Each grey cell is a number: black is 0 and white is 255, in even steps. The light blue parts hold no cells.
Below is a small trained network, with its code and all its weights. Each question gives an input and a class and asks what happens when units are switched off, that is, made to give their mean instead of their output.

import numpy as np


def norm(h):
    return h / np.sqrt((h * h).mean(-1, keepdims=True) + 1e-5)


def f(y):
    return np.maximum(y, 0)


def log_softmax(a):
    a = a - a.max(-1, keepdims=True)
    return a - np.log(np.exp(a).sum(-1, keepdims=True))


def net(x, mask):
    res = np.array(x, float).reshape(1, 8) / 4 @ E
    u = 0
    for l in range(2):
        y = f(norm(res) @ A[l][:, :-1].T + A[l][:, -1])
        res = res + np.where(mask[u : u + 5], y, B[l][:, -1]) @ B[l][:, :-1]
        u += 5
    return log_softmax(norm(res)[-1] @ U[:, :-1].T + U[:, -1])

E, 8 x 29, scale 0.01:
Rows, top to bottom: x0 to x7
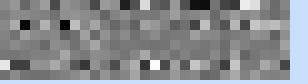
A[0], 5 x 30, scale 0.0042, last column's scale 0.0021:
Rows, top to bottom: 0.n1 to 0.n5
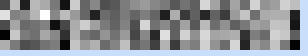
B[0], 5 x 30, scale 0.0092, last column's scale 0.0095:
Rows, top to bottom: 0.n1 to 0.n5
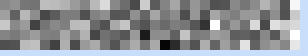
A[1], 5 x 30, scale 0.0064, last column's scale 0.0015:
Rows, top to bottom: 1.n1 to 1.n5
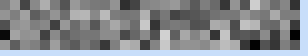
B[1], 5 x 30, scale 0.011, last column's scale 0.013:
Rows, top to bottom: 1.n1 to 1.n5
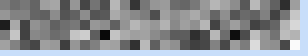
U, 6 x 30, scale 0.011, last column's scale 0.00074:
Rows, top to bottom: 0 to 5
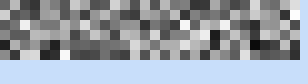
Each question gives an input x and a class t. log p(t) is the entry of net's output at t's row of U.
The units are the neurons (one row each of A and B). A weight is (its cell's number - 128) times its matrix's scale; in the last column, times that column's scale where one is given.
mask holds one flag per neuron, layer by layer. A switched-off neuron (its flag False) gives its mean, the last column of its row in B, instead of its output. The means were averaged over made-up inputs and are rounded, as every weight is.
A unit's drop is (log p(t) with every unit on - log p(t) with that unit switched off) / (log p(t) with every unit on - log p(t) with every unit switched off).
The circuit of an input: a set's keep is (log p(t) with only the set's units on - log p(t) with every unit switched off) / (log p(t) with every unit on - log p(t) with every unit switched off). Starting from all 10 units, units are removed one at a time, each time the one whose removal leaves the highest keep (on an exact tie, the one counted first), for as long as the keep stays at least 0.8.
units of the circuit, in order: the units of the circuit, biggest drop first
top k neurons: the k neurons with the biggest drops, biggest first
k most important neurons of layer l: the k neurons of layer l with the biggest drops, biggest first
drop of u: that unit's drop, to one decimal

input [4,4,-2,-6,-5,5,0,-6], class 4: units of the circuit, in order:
(1.n3)
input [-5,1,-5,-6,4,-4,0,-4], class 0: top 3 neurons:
(0.n3, 1.n4, 0.n2)
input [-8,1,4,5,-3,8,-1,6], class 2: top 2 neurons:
(0.n5, 0.n4)
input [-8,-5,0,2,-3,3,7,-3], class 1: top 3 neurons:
(1.n5, 0.n1, 1.n3)
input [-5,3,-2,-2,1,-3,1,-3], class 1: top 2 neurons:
(1.n5, 0.n4)
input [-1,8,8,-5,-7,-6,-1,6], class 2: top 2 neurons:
(0.n5, 1.n5)
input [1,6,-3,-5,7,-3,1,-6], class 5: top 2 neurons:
(0.n4, 1.n5)
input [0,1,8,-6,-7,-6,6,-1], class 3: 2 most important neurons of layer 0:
(0.n5, 0.n3)
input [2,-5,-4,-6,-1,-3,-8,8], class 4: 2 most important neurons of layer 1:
(1.n3, 1.n5)
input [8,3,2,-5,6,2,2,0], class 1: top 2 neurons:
(0.n2, 1.n4)
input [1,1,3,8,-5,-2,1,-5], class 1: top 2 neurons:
(0.n1, 1.n4)
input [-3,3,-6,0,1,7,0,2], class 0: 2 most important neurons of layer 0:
(0.n3, 0.n2)
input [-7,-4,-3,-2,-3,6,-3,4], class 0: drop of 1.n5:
0.1
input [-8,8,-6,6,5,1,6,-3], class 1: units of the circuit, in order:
(1.n5)
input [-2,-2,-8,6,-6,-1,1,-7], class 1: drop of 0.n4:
0.2
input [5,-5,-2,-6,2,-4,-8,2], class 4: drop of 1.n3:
0.5
